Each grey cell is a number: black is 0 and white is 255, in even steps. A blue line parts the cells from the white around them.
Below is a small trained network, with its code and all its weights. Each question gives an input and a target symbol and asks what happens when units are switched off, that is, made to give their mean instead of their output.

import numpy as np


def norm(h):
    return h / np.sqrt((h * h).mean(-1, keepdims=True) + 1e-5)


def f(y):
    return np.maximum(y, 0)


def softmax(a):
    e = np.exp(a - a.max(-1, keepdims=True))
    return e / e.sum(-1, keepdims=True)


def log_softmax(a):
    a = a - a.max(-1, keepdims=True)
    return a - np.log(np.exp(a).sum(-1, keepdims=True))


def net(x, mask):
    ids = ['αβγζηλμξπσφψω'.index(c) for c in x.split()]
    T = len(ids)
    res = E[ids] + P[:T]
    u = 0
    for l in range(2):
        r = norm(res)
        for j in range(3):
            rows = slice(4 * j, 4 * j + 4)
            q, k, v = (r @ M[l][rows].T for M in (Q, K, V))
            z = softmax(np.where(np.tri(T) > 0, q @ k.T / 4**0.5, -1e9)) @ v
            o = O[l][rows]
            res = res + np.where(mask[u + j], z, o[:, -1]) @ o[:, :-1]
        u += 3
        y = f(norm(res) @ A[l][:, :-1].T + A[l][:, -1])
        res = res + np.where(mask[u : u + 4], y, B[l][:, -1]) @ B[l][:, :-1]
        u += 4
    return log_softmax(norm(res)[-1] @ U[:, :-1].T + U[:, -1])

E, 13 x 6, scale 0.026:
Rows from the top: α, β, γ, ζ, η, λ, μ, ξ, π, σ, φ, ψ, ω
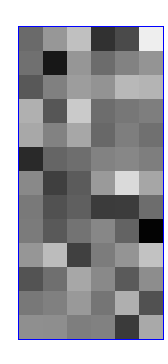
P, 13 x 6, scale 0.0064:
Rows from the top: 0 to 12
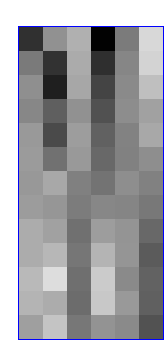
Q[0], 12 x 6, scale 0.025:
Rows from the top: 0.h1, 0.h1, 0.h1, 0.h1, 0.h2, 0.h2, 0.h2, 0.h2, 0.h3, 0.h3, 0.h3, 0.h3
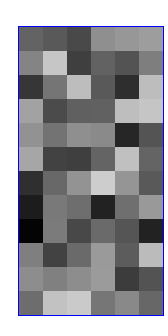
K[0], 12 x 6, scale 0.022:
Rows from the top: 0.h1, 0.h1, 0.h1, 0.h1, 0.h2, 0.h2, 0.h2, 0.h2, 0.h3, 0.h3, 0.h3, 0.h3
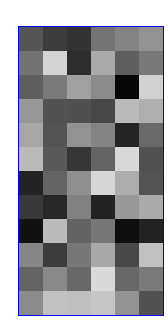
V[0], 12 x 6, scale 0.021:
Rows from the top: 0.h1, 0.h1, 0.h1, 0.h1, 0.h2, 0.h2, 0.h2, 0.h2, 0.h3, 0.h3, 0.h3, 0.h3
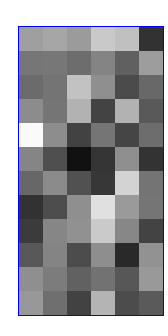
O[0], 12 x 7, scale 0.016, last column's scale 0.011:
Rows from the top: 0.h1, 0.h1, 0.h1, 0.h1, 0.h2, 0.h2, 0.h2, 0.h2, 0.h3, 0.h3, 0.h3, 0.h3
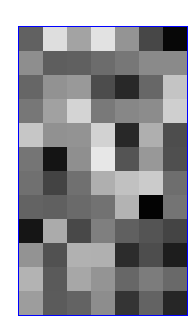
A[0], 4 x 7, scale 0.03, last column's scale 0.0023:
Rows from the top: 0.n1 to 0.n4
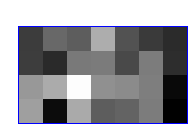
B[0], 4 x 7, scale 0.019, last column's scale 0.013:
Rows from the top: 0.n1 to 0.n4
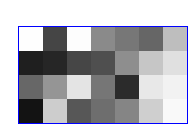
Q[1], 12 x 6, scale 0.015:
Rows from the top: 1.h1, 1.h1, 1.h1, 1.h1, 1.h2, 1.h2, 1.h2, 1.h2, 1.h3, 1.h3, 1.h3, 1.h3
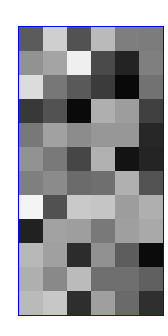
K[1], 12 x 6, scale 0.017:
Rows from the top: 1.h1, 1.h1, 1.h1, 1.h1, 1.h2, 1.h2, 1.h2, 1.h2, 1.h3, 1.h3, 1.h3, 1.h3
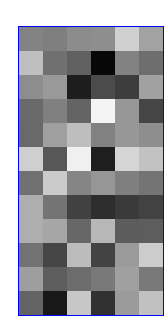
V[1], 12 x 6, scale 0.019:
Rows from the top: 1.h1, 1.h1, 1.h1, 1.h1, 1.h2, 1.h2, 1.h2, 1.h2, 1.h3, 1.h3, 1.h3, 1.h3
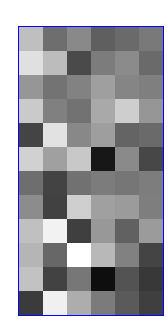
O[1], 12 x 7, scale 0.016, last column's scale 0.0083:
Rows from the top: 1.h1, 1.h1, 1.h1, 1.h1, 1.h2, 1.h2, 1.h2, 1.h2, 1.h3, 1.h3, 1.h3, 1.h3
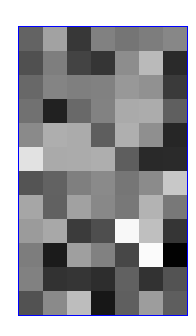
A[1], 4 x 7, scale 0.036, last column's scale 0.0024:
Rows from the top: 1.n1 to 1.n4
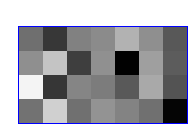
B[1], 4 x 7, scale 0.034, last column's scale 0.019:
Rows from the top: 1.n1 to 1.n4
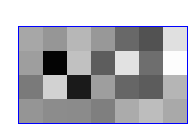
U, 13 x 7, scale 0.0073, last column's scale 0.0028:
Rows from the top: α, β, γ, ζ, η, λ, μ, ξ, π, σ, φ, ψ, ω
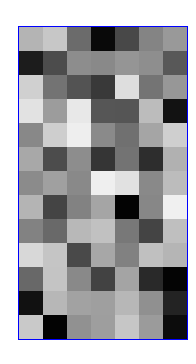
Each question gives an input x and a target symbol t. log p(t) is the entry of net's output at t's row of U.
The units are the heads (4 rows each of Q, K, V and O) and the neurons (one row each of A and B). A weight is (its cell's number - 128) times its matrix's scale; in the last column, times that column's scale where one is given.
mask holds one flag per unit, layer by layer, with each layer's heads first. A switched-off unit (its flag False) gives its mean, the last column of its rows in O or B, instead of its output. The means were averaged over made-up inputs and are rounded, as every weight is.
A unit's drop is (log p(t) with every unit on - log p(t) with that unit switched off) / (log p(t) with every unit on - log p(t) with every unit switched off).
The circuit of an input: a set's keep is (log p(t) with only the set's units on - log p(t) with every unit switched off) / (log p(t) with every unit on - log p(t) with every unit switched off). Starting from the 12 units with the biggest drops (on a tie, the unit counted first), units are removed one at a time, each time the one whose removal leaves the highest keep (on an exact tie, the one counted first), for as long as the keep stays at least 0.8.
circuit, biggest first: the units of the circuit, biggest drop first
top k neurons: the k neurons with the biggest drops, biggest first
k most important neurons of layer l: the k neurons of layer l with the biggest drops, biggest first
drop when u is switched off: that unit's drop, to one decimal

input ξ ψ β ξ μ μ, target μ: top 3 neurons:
[1.n2; 0.n3; 0.n1]
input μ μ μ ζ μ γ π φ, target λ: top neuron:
[0.n4]
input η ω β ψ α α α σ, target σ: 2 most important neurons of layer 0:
[0.n3; 0.n4]
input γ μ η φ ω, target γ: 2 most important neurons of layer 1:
[1.n2; 1.n3]
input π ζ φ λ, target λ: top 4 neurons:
[0.n1; 0.n2; 0.n3; 1.n1]
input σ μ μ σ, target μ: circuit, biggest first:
[1.h3; 0.h1]
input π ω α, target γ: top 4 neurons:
[0.n2; 0.n1; 0.n4; 0.n3]
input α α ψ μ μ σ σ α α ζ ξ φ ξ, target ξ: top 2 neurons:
[1.n3; 0.n1]
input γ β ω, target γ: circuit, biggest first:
[0.h1; 1.h3]
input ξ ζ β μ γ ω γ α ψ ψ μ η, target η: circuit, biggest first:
[0.h1; 0.n3]
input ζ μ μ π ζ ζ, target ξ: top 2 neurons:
[0.n1; 1.n3]
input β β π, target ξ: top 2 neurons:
[0.n1; 0.n2]
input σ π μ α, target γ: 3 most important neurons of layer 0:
[0.n2; 0.n1; 0.n3]
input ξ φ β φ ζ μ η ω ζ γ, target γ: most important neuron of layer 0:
[0.n3]
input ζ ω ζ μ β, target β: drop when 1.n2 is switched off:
0.2
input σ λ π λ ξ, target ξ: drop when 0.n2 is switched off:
-0.1
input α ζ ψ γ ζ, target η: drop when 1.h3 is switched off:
0.2
